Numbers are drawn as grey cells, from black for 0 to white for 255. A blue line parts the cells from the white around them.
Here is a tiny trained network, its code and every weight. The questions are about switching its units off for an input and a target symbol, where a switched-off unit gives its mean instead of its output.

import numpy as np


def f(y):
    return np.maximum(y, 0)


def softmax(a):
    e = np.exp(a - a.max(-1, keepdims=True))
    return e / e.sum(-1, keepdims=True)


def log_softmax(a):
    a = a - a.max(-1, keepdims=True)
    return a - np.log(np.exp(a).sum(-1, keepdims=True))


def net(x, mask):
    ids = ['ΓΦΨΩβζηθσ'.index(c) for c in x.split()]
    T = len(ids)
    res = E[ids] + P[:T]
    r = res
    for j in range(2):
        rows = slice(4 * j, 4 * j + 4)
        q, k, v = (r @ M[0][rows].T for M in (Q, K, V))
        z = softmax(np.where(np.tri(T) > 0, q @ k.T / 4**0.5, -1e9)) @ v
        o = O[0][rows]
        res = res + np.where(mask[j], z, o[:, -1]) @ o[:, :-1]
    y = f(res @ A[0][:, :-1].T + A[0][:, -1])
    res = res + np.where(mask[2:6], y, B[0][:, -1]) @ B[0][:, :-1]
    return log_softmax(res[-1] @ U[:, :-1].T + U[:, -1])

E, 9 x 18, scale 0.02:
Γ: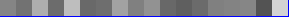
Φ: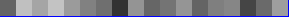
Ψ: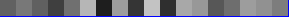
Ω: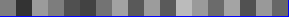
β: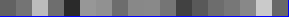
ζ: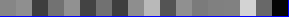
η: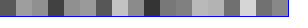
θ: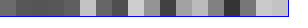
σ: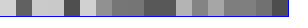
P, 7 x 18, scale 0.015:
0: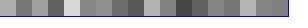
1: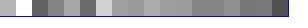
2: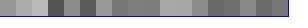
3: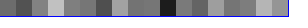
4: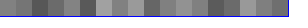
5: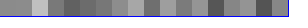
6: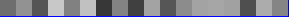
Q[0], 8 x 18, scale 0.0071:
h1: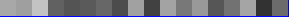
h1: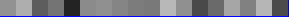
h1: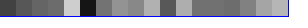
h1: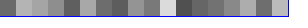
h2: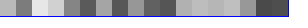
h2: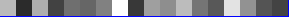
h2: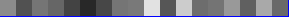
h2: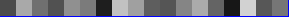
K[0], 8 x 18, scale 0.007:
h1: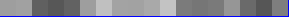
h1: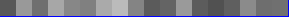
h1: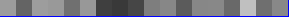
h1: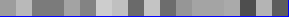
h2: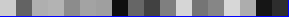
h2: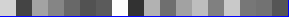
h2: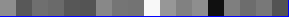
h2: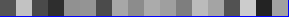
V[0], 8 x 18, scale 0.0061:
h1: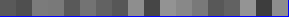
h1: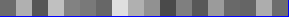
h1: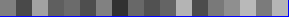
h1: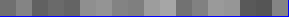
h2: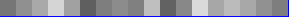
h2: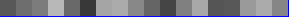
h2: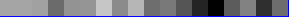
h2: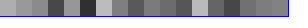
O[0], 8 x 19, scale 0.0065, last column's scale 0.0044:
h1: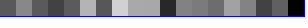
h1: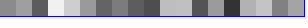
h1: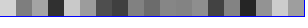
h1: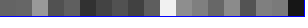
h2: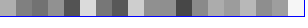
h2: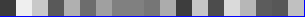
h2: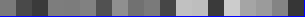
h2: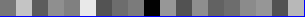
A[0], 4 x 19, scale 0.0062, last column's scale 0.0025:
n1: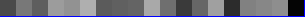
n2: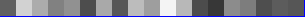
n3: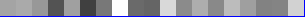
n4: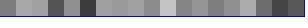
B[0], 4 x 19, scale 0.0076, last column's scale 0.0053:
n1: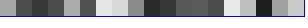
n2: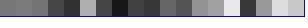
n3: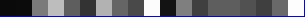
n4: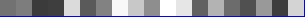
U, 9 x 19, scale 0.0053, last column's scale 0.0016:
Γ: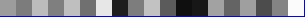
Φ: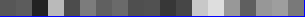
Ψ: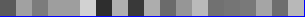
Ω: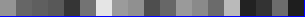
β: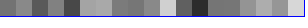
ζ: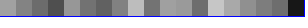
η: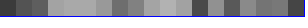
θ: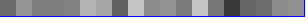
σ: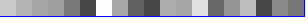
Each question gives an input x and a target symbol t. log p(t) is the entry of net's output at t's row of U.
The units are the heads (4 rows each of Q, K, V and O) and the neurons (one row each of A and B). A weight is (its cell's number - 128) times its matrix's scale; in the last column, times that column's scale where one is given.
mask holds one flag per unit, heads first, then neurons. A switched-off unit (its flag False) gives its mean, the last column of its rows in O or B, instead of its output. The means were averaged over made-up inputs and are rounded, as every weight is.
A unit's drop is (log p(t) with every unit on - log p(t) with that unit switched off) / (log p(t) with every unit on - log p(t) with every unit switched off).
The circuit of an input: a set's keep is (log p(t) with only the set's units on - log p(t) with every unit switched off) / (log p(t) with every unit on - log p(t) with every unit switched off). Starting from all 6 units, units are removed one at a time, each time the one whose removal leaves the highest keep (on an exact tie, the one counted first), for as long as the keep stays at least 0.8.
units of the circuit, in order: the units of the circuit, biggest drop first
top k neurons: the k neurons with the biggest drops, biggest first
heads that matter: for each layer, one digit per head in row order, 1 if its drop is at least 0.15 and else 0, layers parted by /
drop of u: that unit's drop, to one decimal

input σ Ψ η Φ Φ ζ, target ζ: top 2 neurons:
n4, n3
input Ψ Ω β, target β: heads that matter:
10
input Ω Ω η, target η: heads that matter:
00
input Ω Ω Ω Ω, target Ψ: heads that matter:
10
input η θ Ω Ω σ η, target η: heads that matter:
10
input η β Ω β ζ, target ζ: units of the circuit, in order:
n4, n3
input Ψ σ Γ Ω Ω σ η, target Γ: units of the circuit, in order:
h2
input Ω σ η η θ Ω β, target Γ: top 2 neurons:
n1, n4
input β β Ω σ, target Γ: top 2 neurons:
n4, n2
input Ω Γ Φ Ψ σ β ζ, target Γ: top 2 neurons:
n1, n4
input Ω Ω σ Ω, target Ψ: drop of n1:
0.3
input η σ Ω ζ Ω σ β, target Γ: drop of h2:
0.7
